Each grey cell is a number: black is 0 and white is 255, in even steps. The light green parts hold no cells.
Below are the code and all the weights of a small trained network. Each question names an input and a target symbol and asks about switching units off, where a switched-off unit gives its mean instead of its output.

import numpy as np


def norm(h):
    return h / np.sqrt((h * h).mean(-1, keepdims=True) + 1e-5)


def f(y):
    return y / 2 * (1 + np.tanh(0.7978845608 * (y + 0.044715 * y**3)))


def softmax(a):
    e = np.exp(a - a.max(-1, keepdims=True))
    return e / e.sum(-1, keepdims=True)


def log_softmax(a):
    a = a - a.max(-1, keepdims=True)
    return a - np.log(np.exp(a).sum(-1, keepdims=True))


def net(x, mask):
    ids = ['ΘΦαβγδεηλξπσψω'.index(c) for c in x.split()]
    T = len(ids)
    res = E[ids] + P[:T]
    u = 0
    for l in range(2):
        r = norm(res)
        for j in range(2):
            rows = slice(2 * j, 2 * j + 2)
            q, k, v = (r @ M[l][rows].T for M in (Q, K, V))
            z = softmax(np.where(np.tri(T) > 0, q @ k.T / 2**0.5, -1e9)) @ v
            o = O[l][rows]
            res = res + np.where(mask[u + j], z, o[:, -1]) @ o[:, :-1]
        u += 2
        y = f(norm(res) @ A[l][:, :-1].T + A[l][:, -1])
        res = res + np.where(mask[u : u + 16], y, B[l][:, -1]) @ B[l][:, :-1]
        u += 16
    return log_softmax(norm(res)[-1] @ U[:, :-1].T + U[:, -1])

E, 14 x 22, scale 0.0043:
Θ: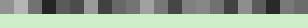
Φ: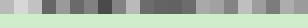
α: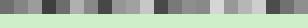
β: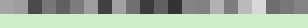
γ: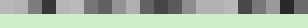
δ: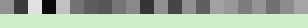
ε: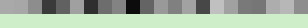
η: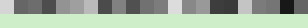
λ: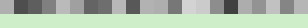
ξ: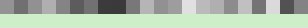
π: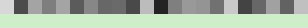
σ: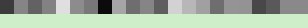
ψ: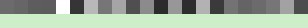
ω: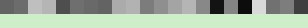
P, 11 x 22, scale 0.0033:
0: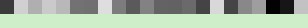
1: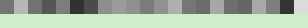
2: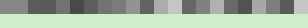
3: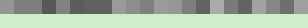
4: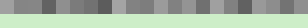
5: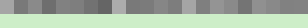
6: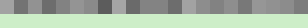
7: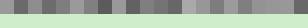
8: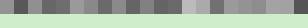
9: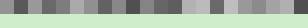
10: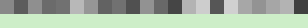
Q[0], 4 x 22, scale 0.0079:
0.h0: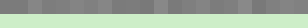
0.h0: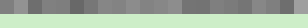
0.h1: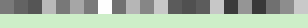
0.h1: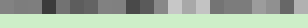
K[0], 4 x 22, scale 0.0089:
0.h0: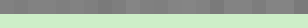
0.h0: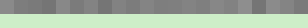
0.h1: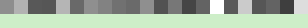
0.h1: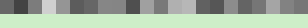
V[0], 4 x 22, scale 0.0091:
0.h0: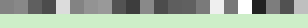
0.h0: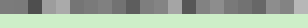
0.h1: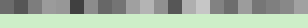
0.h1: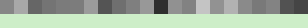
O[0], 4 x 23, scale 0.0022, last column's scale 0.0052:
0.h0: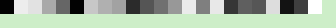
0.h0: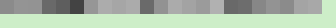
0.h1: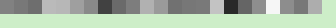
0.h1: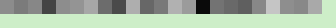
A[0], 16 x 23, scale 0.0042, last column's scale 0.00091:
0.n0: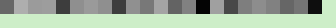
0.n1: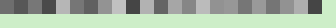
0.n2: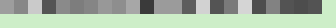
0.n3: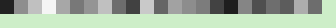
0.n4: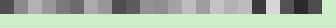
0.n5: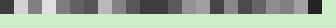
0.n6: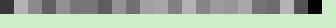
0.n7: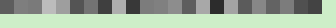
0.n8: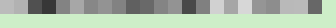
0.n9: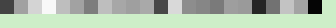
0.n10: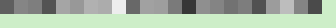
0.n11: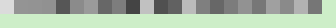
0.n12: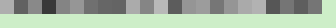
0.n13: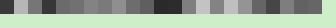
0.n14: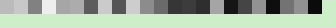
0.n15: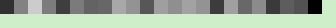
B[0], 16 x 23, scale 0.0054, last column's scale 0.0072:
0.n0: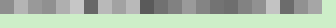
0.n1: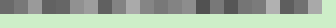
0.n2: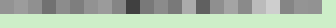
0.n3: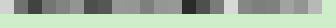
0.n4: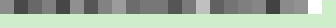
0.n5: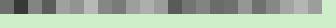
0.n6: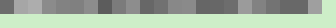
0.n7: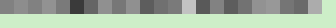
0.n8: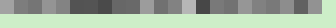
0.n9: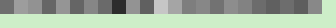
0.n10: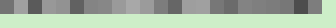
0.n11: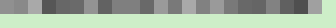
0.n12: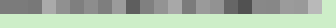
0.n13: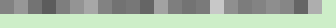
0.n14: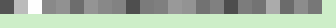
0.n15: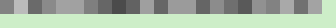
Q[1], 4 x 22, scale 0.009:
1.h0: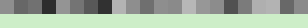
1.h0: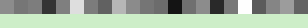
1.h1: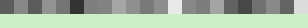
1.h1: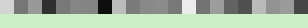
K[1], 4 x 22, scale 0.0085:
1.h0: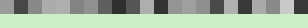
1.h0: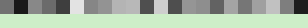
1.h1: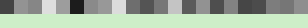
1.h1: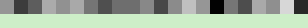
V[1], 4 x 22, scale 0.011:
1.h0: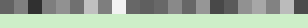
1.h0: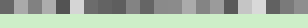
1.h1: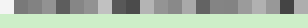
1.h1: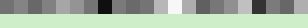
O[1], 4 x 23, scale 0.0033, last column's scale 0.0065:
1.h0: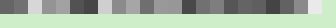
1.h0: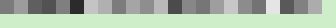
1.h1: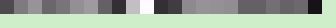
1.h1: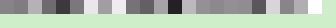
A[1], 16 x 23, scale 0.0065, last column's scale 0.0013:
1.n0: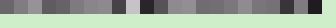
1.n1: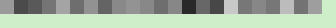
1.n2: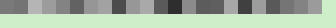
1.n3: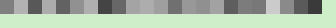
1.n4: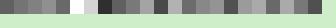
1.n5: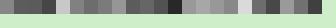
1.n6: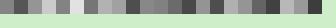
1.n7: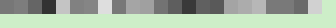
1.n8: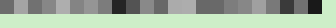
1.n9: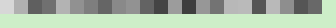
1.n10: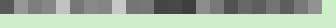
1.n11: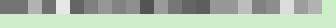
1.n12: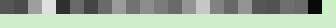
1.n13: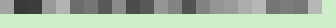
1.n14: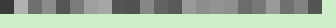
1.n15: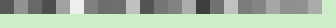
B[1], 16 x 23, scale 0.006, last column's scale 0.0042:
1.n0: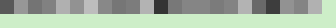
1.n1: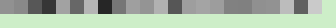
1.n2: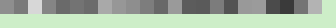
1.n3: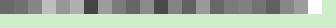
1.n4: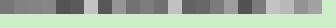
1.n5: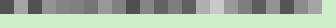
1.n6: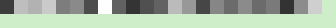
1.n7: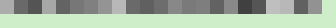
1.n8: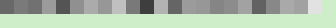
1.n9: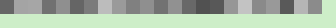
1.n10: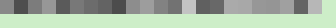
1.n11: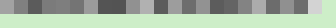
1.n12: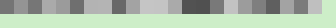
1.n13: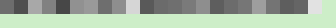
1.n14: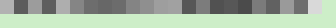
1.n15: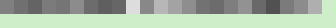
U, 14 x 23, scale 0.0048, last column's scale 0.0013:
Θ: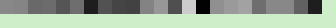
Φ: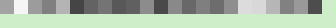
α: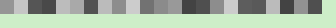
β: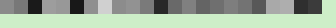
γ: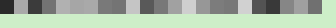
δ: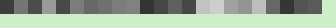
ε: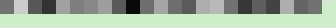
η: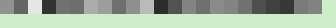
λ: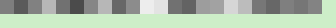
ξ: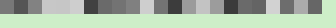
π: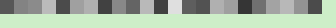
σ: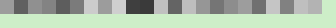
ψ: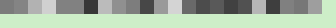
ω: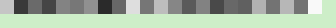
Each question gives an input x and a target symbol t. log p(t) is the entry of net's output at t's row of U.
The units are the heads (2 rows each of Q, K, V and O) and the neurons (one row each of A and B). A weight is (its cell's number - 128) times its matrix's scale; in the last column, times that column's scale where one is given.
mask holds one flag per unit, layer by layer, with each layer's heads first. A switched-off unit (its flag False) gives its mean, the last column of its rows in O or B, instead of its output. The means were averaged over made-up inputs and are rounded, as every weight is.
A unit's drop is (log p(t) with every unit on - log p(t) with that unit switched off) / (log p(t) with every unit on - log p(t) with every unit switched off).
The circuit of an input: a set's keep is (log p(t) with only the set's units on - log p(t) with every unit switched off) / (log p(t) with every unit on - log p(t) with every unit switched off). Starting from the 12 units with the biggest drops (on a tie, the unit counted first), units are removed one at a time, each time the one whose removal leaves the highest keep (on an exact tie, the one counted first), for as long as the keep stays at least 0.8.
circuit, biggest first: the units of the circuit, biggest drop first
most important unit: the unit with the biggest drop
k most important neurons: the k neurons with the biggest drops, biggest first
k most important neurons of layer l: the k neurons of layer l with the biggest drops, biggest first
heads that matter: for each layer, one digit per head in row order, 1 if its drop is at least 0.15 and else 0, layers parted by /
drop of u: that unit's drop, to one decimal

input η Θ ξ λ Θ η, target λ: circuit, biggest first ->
0.n4, 0.h0, 1.n12, 1.h1
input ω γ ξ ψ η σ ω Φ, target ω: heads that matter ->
10 / 00
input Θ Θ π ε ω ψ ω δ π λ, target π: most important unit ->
0.h0
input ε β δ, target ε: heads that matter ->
11 / 00
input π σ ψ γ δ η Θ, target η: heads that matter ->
00 / 01
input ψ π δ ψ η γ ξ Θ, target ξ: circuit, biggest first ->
0.h1, 1.n3
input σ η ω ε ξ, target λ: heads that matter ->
00 / 00
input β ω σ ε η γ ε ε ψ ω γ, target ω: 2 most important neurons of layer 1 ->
1.n1, 1.n13
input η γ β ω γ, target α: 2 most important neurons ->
0.n15, 0.n4
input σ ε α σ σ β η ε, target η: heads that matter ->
00 / 01
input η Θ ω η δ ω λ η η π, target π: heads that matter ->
10 / 10
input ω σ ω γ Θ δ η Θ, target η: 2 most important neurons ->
0.n4, 1.n2
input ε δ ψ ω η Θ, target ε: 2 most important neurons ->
0.n15, 0.n13
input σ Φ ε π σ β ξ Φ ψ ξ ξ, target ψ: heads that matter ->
01 / 10
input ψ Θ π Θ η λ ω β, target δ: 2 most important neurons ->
0.n15, 1.n13
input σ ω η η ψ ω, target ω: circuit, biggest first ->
0.h0
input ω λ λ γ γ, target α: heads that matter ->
10 / 01
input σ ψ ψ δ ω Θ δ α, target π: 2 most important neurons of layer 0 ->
0.n4, 0.n7
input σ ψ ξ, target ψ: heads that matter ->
00 / 10
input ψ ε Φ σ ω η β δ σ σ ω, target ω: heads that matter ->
10 / 00
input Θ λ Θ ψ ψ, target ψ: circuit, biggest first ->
1.h0
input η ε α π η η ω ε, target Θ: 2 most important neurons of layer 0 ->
0.n8, 0.n15
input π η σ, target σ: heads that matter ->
00 / 01
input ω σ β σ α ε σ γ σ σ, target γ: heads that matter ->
10 / 00
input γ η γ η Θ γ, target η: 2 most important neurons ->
0.n13, 1.n2
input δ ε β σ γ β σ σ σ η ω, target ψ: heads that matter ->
00 / 00
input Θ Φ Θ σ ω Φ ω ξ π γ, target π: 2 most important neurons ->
1.n4, 0.n12
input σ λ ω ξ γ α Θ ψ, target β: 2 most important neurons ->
0.n7, 0.n15
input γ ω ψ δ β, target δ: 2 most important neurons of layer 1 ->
1.n13, 1.n3
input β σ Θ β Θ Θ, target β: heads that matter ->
10 / 11
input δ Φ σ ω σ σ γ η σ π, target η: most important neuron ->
0.n15
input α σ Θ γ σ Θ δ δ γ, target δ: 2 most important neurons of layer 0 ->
0.n4, 0.n13
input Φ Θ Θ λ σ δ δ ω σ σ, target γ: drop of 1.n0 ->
0.1
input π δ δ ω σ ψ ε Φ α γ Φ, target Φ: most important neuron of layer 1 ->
1.n9
